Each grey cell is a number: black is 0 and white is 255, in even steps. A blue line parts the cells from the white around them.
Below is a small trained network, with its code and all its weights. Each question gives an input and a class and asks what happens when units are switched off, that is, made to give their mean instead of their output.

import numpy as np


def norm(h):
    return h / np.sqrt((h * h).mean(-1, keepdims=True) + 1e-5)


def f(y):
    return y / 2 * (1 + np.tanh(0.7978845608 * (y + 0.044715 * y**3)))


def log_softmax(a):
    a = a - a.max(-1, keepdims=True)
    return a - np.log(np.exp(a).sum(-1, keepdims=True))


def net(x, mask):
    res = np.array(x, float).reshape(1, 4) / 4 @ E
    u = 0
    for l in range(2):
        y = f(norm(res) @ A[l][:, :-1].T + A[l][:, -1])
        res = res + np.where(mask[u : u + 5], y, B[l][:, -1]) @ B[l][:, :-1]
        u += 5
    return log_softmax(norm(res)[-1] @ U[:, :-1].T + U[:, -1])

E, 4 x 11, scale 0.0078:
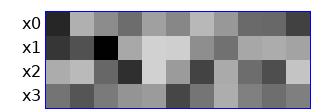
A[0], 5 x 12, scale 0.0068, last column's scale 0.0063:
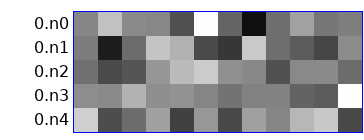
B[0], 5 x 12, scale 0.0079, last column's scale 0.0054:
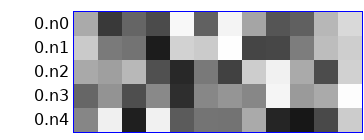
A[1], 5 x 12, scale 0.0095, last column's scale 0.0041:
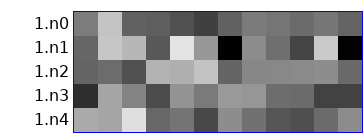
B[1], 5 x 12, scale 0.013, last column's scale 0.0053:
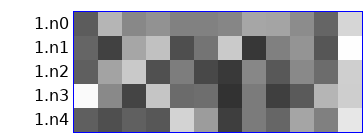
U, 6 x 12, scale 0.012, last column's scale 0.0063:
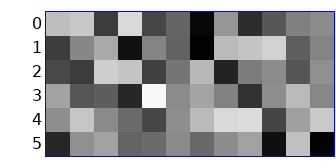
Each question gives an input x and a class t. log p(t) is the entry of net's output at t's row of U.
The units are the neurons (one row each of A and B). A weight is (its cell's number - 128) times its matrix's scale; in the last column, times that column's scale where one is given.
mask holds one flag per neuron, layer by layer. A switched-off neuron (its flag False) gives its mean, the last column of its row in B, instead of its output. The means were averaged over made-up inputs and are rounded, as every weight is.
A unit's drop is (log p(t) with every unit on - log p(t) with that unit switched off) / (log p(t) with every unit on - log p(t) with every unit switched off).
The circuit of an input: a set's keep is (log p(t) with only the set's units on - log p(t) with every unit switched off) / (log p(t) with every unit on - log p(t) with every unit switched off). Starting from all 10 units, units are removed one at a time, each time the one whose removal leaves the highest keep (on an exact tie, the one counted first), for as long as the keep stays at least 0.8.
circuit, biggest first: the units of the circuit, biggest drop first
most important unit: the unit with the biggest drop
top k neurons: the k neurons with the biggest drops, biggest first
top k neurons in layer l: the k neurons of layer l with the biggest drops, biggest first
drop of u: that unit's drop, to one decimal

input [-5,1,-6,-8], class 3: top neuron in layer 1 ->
(1.n1)
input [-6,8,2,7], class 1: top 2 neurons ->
(1.n2; 0.n2)
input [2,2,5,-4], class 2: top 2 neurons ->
(1.n1; 0.n1)
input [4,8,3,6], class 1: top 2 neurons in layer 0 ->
(0.n2; 0.n0)
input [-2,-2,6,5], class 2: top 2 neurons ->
(1.n1; 0.n0)
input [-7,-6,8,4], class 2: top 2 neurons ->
(1.n1; 1.n3)
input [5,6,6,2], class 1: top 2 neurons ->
(1.n2; 0.n4)
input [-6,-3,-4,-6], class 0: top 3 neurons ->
(0.n4; 0.n1; 1.n1)
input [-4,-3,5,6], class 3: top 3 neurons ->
(0.n1; 1.n4; 1.n3)
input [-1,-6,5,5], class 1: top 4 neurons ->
(1.n4; 0.n0; 0.n3; 1.n0)
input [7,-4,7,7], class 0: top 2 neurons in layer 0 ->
(0.n0; 0.n3)
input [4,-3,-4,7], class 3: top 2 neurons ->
(0.n1; 1.n1)
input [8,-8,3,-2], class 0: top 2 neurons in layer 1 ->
(1.n3; 1.n2)
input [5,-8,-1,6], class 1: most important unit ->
1.n4
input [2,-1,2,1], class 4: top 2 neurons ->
(0.n3; 1.n4)
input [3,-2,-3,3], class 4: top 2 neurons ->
(0.n3; 1.n1)
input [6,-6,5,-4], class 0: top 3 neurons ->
(1.n3; 0.n2; 0.n1)
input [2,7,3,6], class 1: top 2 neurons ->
(0.n2; 0.n0)
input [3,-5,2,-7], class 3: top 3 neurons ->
(0.n0; 1.n4; 0.n2)
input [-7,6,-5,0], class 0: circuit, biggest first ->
(0.n4)
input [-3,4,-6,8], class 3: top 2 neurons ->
(0.n1; 1.n1)
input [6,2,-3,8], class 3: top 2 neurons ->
(0.n1; 0.n4)
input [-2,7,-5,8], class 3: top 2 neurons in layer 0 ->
(0.n1; 0.n3)
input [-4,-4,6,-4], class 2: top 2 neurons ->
(1.n1; 0.n2)
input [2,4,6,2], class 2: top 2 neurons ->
(1.n1; 0.n3)
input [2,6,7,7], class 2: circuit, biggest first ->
(1.n1; 0.n0)
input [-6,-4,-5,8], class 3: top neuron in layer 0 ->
(0.n1)
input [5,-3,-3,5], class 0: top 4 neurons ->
(1.n3; 0.n0; 0.n3; 1.n1)
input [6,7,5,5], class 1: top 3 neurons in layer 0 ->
(0.n4; 0.n2; 0.n0)
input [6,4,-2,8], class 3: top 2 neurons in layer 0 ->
(0.n1; 0.n4)
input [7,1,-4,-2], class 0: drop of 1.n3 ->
0.8
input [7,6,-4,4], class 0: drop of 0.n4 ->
0.0
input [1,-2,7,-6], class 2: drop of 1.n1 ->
1.0
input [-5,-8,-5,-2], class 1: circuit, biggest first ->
(1.n4)
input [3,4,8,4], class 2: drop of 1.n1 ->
1.1
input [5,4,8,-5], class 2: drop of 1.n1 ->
1.1
